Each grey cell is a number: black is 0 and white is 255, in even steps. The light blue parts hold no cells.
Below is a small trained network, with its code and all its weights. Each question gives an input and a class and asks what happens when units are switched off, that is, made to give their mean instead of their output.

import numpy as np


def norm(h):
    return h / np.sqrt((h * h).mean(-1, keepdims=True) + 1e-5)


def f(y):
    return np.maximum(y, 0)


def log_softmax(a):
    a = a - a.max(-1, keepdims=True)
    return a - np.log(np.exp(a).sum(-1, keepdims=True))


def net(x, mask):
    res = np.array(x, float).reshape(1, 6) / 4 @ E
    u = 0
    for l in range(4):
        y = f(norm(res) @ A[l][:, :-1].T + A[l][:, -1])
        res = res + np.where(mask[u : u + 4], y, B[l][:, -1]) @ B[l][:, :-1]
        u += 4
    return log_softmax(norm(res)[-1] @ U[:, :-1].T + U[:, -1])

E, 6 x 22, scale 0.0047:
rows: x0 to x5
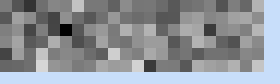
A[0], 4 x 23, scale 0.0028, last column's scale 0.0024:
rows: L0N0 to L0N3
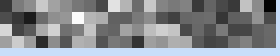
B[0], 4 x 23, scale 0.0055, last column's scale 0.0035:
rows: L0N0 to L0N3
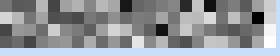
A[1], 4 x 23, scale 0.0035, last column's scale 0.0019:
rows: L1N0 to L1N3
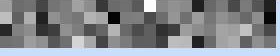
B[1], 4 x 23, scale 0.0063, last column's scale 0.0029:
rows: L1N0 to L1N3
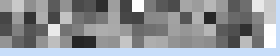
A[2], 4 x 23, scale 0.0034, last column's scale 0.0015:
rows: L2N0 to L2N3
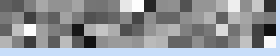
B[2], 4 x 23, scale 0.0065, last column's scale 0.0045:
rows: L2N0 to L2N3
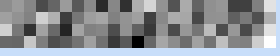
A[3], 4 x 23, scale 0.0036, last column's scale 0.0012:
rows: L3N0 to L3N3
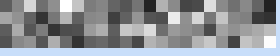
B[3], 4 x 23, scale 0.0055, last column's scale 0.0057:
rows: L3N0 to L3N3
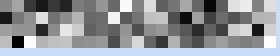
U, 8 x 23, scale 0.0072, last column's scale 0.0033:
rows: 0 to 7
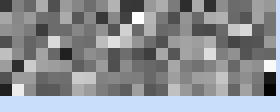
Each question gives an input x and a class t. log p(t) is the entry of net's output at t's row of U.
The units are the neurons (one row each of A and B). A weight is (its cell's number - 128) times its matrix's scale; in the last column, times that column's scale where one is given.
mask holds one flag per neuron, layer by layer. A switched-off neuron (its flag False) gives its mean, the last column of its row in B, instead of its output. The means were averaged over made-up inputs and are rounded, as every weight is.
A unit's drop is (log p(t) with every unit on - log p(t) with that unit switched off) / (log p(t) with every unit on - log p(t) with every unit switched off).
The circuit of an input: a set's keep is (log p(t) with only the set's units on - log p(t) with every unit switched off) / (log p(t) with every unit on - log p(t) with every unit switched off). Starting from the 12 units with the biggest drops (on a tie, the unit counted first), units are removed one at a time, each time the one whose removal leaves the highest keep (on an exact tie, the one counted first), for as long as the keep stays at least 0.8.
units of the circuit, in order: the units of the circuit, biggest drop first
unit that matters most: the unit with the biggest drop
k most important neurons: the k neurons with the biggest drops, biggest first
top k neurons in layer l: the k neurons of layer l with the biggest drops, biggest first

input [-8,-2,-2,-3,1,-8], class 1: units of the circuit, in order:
L1N0
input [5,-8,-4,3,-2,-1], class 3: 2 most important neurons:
L0N2, L2N2
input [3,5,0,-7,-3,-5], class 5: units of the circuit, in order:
L1N3, L3N3
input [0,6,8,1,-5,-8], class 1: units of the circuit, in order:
L3N0, L0N3
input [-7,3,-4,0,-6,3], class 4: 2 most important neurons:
L2N2, L0N0
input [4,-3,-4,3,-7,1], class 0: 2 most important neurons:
L3N1, L1N1
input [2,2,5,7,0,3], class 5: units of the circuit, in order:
L3N3, L2N3
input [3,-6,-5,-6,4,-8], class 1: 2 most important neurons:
L1N0, L0N3
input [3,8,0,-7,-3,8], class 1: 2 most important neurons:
L2N0, L0N2
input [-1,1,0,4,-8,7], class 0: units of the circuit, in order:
L1N1, L3N1
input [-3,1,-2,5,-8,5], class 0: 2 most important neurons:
L1N1, L3N1
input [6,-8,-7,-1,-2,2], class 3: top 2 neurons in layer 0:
L0N2, L0N1
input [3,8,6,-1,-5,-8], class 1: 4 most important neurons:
L1N0, L0N2, L0N3, L3N0
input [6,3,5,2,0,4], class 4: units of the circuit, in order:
L0N1, L2N1
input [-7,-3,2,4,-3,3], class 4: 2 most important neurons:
L2N2, L1N3
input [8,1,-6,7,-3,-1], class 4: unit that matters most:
L0N1
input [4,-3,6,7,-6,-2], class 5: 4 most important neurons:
L3N3, L3N0, L0N0, L2N3
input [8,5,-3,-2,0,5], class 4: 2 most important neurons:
L0N1, L0N2
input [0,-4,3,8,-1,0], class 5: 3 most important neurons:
L3N3, L1N2, L3N0
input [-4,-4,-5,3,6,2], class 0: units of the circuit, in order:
L0N0
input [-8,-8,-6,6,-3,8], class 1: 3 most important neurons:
L2N0, L1N2, L1N3
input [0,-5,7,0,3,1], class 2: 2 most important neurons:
L3N2, L1N2
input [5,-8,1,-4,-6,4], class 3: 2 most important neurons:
L0N2, L2N3
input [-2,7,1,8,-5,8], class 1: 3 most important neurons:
L2N0, L1N3, L0N2
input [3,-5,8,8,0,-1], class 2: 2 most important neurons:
L3N2, L1N3
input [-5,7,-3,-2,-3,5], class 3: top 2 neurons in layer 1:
L1N2, L1N0
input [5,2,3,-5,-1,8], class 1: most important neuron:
L2N0
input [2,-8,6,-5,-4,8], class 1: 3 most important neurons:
L2N0, L1N2, L3N0
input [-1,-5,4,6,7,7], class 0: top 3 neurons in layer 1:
L1N3, L1N0, L1N2
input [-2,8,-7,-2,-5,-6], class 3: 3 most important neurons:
L1N2, L2N3, L3N2
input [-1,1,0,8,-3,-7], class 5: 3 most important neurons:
L3N3, L2N0, L2N3
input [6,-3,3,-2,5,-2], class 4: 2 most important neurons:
L0N1, L3N1
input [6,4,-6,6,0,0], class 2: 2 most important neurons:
L3N0, L2N2
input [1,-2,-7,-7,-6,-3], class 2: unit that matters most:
L3N0
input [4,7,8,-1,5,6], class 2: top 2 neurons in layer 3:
L3N2, L3N1
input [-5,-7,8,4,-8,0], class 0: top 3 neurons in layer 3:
L3N1, L3N0, L3N3
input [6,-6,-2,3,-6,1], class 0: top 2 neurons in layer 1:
L1N1, L1N2
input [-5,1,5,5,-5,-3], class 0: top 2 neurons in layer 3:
L3N1, L3N0
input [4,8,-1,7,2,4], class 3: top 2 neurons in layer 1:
L1N2, L1N3
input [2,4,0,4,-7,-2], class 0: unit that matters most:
L1N1
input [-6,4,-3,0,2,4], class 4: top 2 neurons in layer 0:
L0N2, L0N3
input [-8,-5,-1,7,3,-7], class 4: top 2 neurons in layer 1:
L1N3, L1N2
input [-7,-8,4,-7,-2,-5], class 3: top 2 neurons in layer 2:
L2N3, L2N0
